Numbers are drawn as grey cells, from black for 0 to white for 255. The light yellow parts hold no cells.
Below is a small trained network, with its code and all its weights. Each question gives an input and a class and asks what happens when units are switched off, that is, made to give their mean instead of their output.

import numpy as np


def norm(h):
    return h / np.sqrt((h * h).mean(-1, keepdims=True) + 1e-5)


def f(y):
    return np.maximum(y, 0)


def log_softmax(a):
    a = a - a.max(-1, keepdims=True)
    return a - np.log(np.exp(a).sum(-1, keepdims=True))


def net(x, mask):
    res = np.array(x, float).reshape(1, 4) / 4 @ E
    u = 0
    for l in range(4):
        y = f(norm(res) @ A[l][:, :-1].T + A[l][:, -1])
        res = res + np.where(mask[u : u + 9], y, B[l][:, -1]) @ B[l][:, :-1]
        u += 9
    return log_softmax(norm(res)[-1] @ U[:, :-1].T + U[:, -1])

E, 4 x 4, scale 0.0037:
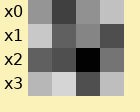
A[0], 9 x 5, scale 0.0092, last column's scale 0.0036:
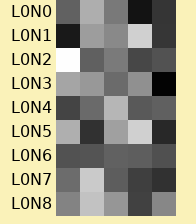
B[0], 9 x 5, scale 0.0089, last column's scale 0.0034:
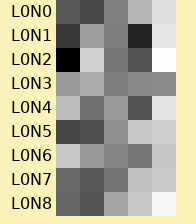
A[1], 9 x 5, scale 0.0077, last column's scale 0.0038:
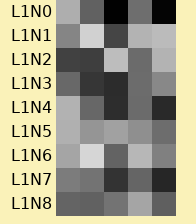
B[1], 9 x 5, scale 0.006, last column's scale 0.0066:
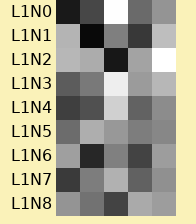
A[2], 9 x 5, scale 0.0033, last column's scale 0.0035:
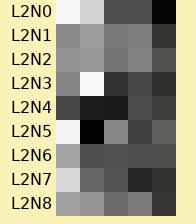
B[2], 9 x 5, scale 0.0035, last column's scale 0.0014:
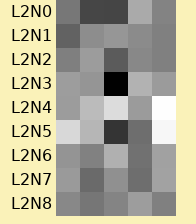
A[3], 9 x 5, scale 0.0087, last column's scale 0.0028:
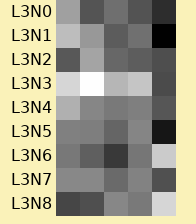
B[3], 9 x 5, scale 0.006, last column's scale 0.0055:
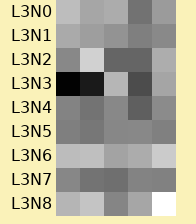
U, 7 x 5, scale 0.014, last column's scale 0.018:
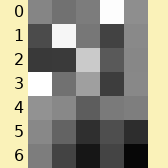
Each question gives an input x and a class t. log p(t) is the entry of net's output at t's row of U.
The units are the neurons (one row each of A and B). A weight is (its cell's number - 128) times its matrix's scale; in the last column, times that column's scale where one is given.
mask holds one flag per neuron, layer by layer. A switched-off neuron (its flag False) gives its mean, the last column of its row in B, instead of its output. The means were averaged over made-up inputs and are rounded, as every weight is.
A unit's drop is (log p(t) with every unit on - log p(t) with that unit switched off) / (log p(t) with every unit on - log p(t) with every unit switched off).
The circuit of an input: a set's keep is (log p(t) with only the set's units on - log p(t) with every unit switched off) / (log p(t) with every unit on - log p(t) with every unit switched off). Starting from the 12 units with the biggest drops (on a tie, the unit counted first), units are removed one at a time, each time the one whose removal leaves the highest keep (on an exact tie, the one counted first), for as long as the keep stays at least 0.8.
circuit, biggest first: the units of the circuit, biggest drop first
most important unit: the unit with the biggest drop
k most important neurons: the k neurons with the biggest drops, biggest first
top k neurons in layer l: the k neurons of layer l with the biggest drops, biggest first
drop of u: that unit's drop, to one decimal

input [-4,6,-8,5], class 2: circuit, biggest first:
L3N3
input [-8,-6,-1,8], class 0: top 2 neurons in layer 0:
L0N7, L0N8
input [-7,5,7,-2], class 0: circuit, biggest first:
L0N0, L0N7, L0N1
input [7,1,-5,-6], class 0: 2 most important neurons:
L0N5, L1N1
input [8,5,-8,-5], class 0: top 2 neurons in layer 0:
L0N5, L0N6
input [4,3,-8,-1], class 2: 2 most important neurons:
L3N3, L0N0
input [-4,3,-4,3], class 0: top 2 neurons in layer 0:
L0N8, L0N1
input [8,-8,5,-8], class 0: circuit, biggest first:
L0N2, L1N2
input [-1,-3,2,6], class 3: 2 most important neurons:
L1N1, L0N2
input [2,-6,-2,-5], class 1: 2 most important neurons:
L0N1, L1N1
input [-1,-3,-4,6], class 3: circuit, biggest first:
L1N1, L1N6
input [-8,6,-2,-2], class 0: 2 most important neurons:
L0N0, L0N8
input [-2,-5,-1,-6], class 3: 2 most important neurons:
L0N4, L0N2
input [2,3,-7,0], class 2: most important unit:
L3N3
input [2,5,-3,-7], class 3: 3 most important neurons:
L0N4, L0N1, L1N2
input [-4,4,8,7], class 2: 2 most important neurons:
L1N0, L1N2
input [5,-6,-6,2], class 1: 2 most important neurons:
L0N1, L0N8
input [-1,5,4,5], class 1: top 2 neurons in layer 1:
L1N2, L1N7
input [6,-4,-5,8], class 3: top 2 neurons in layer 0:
L0N8, L0N0
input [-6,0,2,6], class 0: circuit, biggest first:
L0N7
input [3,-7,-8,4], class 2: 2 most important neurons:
L0N2, L3N3
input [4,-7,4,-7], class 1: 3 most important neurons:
L0N1, L1N1, L1N6
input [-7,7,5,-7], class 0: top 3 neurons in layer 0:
L0N0, L0N1, L0N7
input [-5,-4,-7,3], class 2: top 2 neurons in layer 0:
L0N2, L0N5
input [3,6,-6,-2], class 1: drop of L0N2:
1.3
